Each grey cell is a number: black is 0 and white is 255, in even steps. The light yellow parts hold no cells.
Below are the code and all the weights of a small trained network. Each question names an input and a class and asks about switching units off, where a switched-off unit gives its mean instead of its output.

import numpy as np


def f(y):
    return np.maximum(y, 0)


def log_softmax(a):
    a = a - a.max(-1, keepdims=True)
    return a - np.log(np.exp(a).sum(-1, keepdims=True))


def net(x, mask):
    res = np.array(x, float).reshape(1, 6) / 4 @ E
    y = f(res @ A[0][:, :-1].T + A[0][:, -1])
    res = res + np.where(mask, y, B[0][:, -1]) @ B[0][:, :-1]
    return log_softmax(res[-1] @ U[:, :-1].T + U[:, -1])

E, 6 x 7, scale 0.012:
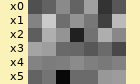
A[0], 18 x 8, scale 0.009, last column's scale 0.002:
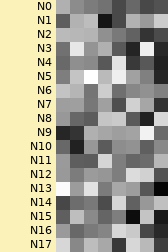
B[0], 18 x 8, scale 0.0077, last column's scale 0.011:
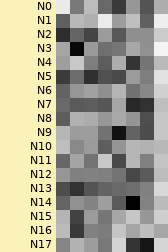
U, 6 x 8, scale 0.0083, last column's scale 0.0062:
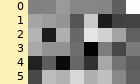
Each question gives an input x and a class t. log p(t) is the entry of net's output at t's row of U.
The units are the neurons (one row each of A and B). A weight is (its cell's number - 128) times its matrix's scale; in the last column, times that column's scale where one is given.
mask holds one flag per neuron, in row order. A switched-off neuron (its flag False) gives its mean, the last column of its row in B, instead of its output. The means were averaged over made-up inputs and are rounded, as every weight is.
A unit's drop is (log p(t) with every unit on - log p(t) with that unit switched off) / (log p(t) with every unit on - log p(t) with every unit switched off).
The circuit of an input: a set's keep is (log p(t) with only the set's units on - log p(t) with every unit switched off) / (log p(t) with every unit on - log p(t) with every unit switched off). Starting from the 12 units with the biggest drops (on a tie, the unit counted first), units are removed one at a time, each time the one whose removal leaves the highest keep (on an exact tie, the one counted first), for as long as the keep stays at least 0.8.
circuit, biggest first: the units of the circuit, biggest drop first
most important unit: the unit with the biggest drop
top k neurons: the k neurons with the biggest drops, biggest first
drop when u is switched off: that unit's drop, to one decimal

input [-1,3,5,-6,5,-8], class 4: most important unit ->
N5
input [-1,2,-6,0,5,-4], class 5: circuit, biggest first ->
(N8, N11)
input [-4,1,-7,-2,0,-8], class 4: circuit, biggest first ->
(N5, N13)
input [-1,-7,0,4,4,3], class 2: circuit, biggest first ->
(N16, N10)
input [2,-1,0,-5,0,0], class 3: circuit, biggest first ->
(N9, N6)
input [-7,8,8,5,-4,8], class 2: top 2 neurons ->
(N3, N15)
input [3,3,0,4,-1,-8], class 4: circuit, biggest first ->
(N2, N5)
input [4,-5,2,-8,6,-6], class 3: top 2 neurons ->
(N9, N5)
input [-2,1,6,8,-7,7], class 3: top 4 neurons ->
(N0, N5, N2, N13)
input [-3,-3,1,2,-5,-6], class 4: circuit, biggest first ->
(N13, N5)
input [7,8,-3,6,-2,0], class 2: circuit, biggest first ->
(N15, N3)
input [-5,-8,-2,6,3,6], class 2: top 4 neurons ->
(N16, N9, N5, N14)
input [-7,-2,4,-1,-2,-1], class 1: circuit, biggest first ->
(N17, N7)
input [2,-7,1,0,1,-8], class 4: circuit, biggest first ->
(N5, N13)
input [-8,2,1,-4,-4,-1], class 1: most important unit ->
N17
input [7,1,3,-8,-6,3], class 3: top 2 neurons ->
(N9, N17)
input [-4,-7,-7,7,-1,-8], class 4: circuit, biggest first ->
(N13, N2)
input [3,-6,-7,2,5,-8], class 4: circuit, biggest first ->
(N5, N2)
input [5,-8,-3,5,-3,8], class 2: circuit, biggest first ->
(N10, N16)
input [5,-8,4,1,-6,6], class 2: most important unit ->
N10
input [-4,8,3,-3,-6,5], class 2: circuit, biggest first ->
(N3, N15)
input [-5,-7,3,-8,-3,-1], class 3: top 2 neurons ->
(N9, N12)
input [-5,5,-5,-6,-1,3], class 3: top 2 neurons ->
(N9, N11)
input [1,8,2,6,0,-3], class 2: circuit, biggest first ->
(N15, N3)
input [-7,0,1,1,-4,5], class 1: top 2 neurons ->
(N7, N17)
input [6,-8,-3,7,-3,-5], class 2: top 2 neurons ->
(N16, N10)
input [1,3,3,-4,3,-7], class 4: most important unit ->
N5
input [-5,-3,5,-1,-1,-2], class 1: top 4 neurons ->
(N17, N7, N12, N11)
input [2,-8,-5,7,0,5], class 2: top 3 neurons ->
(N16, N10, N9)
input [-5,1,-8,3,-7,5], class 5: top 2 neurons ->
(N11, N6)
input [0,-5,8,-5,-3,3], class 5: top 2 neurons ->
(N1, N3)
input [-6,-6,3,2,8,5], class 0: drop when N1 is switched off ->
0.1
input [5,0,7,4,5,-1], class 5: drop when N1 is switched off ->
0.8
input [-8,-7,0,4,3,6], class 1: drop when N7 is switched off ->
0.2
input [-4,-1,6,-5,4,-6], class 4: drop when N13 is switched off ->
0.4
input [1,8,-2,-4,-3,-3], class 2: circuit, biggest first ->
(N3)
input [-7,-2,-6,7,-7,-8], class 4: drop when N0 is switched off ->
-0.1
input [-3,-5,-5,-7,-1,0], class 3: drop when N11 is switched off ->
0.1
